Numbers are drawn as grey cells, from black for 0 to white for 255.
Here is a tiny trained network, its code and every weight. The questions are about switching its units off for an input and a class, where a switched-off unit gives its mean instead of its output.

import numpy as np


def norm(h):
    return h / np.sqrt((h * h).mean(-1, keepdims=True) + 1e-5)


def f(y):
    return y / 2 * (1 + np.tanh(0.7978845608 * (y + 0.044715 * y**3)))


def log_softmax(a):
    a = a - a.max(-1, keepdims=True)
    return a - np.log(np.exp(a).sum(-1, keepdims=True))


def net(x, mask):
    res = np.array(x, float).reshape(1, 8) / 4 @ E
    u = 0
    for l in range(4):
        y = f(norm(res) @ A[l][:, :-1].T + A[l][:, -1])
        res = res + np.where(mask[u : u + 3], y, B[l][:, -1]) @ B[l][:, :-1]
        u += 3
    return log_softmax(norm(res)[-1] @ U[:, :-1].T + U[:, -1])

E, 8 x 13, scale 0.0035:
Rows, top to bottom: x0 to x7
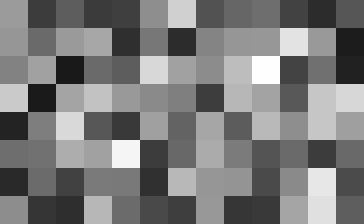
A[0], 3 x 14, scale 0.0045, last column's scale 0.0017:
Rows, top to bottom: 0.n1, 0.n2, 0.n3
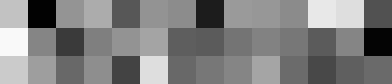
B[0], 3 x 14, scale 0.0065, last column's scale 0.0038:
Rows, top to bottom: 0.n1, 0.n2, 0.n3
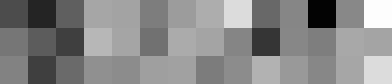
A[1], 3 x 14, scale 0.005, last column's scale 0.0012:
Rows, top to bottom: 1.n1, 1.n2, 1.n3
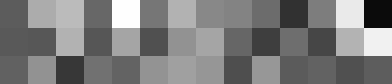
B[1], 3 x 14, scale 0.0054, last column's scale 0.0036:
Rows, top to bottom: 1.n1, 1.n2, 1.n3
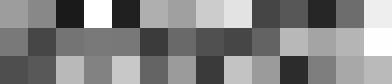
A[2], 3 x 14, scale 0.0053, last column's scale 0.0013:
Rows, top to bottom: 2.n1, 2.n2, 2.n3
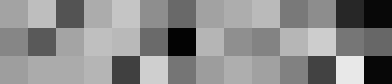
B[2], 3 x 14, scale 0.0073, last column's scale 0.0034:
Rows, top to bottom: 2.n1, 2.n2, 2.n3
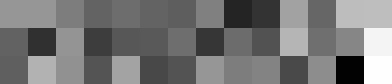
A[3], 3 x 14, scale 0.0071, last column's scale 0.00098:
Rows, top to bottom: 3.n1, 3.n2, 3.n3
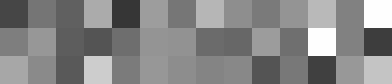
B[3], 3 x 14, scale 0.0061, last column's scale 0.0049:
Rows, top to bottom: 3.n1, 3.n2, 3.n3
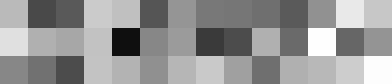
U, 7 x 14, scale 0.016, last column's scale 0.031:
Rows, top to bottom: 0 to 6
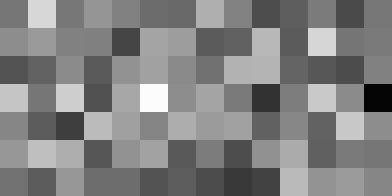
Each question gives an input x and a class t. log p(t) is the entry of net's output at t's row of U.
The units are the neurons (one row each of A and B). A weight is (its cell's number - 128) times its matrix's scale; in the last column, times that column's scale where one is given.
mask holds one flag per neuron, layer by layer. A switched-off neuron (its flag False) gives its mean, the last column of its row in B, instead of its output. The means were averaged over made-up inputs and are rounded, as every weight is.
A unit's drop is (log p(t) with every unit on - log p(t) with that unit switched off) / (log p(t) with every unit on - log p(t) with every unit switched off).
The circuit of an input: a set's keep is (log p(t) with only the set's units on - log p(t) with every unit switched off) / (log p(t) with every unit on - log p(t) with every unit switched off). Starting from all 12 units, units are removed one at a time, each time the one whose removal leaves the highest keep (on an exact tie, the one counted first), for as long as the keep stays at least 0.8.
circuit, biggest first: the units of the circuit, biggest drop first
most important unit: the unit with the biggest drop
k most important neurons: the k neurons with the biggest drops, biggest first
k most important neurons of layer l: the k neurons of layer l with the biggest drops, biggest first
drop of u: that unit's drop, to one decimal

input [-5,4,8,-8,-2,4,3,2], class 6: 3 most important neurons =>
(2.n1; 1.n1; 2.n3)
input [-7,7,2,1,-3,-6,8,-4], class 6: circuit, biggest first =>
(1.n1; 2.n2)
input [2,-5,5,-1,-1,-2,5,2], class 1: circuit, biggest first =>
(0.n1; 3.n2)
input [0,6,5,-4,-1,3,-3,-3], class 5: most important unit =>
2.n1
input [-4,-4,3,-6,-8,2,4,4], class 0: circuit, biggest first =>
(0.n1; 0.n3)
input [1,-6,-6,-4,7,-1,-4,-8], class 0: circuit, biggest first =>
(2.n3; 1.n1)
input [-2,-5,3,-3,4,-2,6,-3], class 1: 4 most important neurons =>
(0.n1; 3.n2; 0.n2; 3.n3)
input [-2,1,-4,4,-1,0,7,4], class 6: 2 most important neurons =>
(2.n2; 1.n1)
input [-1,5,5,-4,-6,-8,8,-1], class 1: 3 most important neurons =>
(0.n1; 3.n2; 1.n1)
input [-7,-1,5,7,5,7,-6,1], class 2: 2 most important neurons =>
(2.n3; 2.n2)
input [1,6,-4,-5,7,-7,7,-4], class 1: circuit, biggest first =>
(3.n2; 0.n1)
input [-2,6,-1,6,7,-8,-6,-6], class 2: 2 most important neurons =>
(0.n1; 2.n3)
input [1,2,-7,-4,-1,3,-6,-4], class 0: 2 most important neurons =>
(1.n1; 0.n1)
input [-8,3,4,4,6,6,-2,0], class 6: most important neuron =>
(2.n2)
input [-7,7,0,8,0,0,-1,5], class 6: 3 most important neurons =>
(2.n2; 1.n1; 3.n3)
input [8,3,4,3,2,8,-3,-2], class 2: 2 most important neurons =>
(0.n1; 3.n1)
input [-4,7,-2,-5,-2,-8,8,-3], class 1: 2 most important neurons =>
(0.n1; 3.n2)
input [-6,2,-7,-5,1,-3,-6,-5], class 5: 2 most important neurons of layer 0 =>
(0.n1; 0.n2)
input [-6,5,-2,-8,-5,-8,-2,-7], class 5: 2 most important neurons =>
(1.n1; 0.n1)
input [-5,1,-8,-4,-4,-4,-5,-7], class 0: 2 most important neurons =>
(2.n3; 1.n1)
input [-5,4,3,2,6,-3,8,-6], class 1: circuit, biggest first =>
(3.n2)
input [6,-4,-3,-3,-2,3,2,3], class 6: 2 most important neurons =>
(1.n2; 0.n1)
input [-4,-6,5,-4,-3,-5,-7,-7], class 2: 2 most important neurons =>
(2.n3; 0.n3)
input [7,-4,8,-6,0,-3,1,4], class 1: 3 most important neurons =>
(0.n1; 3.n2; 1.n1)
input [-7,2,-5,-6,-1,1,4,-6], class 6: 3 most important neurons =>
(2.n2; 0.n1; 3.n3)
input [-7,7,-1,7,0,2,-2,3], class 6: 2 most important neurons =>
(2.n2; 1.n1)
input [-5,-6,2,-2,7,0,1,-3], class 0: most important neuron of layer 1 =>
(1.n1)
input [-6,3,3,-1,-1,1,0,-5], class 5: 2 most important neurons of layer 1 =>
(1.n2; 1.n1)
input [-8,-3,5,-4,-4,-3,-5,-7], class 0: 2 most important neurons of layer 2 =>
(2.n3; 2.n1)
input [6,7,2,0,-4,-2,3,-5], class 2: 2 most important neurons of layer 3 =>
(3.n1; 3.n3)
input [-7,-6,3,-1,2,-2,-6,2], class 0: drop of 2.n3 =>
0.8
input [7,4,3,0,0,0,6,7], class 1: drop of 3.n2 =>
0.4
